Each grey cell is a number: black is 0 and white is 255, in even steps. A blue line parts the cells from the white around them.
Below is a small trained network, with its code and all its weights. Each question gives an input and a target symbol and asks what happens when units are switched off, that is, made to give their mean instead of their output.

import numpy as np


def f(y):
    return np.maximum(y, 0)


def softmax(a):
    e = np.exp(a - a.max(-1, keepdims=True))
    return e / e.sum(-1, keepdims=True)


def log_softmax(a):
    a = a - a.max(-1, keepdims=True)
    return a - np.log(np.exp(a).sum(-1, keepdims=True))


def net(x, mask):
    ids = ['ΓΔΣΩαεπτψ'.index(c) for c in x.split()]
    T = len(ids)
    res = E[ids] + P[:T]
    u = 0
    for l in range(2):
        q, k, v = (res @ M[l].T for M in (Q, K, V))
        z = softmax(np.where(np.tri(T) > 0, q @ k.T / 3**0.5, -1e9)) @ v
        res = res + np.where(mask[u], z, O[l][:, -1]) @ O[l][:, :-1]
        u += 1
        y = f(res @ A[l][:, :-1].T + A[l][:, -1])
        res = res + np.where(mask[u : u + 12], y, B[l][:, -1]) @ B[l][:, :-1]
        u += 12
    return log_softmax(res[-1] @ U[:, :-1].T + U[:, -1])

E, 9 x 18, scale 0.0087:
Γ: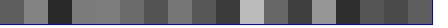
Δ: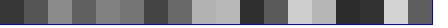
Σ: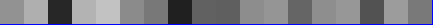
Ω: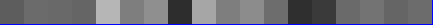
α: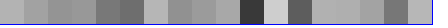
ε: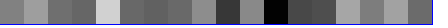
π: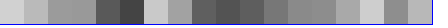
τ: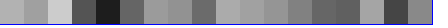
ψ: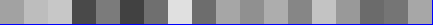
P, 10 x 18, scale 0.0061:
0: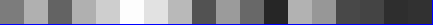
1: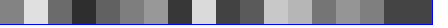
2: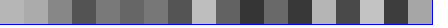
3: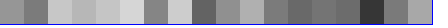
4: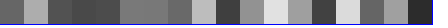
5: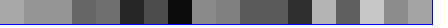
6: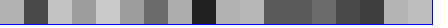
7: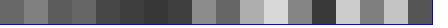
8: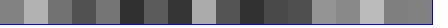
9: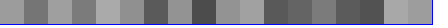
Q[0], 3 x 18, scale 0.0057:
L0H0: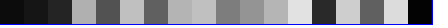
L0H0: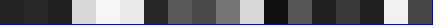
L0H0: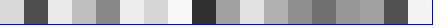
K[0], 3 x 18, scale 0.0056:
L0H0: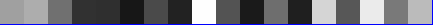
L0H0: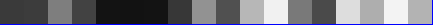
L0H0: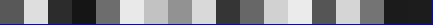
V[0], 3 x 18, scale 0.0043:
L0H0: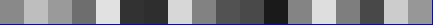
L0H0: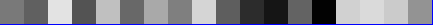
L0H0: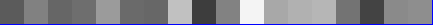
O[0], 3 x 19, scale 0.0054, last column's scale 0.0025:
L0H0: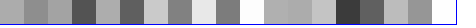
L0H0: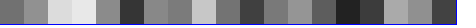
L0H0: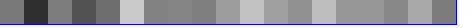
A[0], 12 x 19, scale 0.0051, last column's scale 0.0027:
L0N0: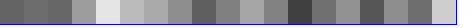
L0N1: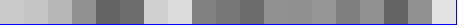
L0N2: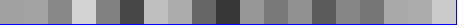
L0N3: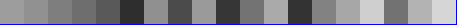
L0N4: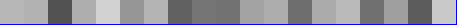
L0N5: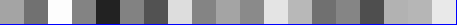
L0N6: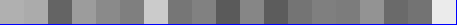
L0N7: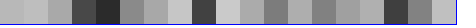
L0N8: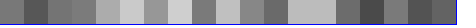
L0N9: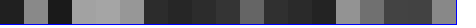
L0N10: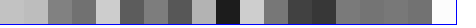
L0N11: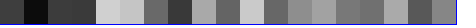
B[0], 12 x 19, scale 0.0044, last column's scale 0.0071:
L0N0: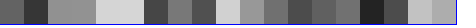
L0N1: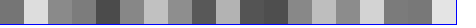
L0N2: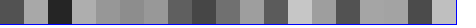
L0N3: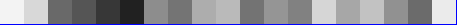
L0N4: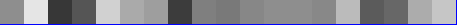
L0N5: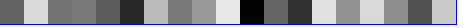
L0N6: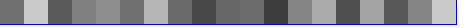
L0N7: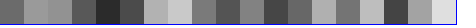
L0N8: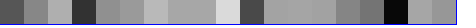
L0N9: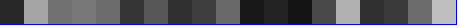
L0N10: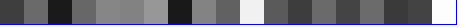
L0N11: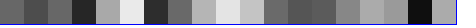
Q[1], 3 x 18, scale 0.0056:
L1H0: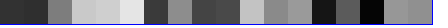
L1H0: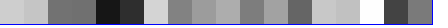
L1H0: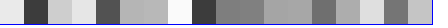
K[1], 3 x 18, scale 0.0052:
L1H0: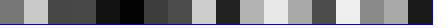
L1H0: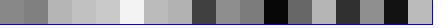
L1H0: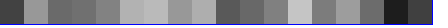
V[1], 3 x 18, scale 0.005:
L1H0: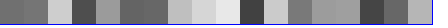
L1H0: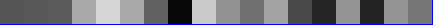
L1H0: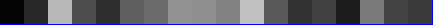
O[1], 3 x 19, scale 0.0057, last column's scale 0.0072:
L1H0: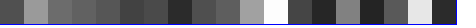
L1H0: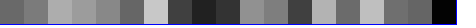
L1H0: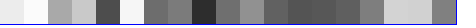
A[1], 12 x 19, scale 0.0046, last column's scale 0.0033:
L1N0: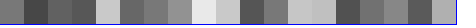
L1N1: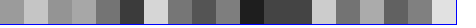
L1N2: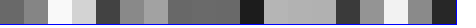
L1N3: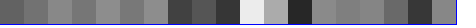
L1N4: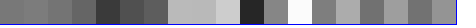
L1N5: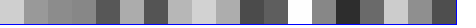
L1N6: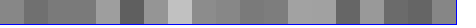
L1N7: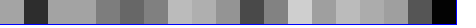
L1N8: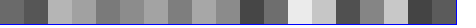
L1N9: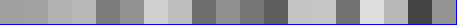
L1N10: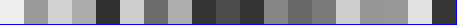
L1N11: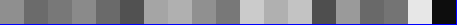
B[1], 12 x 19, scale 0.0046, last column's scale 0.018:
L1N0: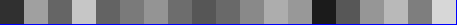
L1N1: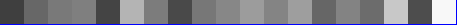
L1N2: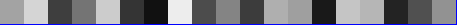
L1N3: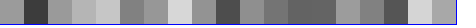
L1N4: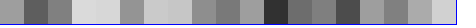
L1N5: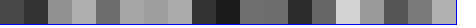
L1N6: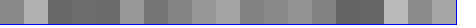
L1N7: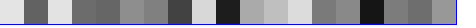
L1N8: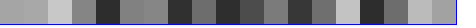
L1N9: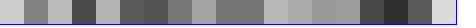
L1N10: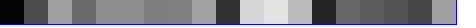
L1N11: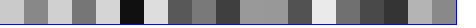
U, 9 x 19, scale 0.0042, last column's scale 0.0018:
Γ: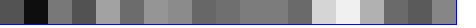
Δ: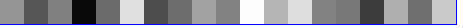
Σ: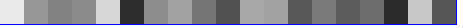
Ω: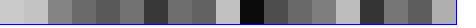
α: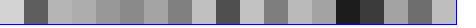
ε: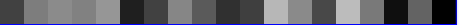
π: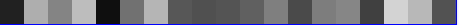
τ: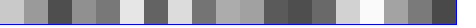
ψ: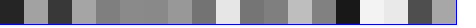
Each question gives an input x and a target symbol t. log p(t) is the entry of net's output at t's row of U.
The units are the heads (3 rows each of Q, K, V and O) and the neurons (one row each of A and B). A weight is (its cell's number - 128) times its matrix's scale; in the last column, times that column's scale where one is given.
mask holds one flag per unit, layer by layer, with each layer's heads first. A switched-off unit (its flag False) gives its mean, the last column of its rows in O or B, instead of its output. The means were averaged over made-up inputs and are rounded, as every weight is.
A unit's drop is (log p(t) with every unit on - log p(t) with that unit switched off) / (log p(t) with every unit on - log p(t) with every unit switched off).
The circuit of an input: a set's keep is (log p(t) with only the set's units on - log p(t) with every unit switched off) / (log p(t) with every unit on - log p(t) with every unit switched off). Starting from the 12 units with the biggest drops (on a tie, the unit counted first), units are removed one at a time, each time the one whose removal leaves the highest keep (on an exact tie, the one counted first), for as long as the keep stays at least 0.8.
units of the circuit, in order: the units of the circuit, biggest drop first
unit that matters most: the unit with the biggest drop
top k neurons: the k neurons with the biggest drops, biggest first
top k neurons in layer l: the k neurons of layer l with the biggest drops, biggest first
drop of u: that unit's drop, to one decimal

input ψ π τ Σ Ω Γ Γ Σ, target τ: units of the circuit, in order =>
(L1H0 L0H0 L0N4)
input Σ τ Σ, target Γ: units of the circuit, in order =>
(L1H0 L0N4)
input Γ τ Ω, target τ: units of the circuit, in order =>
(L0H0 L1H0)
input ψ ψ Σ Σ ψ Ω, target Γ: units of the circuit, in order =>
(L1H0 L0N0 L0N4 L0H0)
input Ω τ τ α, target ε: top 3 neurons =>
(L1N2 L1N10 L1N9)
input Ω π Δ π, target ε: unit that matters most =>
L1H0
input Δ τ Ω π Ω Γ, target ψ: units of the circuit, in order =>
(L1N9 L1N8 L1N5)
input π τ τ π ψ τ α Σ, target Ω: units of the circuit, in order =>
(L0H0 L0N9 L1N0 L1N10)
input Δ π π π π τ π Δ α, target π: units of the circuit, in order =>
(L0N8 L1H0 L1N9)
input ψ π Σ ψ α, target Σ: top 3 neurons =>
(L1N11 L1N1 L0N8)
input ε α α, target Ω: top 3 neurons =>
(L1N9 L1N2 L1N8)
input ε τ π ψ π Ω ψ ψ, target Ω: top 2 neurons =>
(L0N0 L0N5)
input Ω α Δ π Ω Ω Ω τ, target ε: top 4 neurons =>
(L0N0 L1N2 L1N10 L1N9)
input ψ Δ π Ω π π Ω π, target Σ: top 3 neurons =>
(L1N11 L0N8 L1N1)
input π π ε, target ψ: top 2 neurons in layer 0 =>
(L0N10 L0N3)
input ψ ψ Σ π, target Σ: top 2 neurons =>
(L0N8 L1N11)
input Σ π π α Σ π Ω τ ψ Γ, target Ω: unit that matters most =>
L0H0
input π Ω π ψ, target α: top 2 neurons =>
(L1N7 L1N4)
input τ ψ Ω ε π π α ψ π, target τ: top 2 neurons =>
(L0N7 L1N5)
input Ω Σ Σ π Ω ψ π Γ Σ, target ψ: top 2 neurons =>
(L1N0 L1N9)
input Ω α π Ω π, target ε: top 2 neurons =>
(L1N2 L1N9)
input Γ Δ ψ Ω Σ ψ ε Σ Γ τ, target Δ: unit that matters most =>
L1N10
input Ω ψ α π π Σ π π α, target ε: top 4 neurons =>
(L0N0 L1N2 L1N10 L1N9)
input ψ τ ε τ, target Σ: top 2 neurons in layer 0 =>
(L0N8 L0N10)
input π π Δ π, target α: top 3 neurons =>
(L1N7 L1N4 L1N9)
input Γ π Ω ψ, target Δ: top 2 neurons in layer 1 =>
(L1N10 L1N1)
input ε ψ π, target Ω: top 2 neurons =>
(L1N9 L1N2)
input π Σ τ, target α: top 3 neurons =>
(L1N7 L1N4 L0N2)
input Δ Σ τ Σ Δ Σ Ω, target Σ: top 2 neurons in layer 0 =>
(L0N0 L0N6)
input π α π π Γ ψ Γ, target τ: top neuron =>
(L0N1)
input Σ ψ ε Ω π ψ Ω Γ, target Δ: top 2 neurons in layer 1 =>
(L1N4 L1N5)
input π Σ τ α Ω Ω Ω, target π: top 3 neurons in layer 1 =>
(L1N9 L1N1 L1N4)
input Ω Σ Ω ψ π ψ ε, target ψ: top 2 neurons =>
(L0N3 L1N9)
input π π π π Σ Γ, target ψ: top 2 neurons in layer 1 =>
(L1N0 L1N9)
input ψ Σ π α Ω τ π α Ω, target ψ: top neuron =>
(L1N0)
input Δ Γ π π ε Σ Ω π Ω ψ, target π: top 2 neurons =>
(L0N8 L0N5)
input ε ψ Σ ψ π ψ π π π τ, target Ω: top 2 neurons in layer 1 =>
(L1N9 L1N2)
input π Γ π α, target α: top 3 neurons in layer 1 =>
(L1N7 L1N4 L1N9)
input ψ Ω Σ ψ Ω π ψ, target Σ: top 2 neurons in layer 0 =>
(L0N8 L0N10)
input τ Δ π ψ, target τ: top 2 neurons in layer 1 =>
(L1N5 L1N4)
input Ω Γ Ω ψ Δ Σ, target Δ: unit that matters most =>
L0H0
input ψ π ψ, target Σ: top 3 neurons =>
(L0N8 L1N11 L1N1)
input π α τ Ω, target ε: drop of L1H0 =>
0.6
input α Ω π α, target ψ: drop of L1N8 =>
0.1
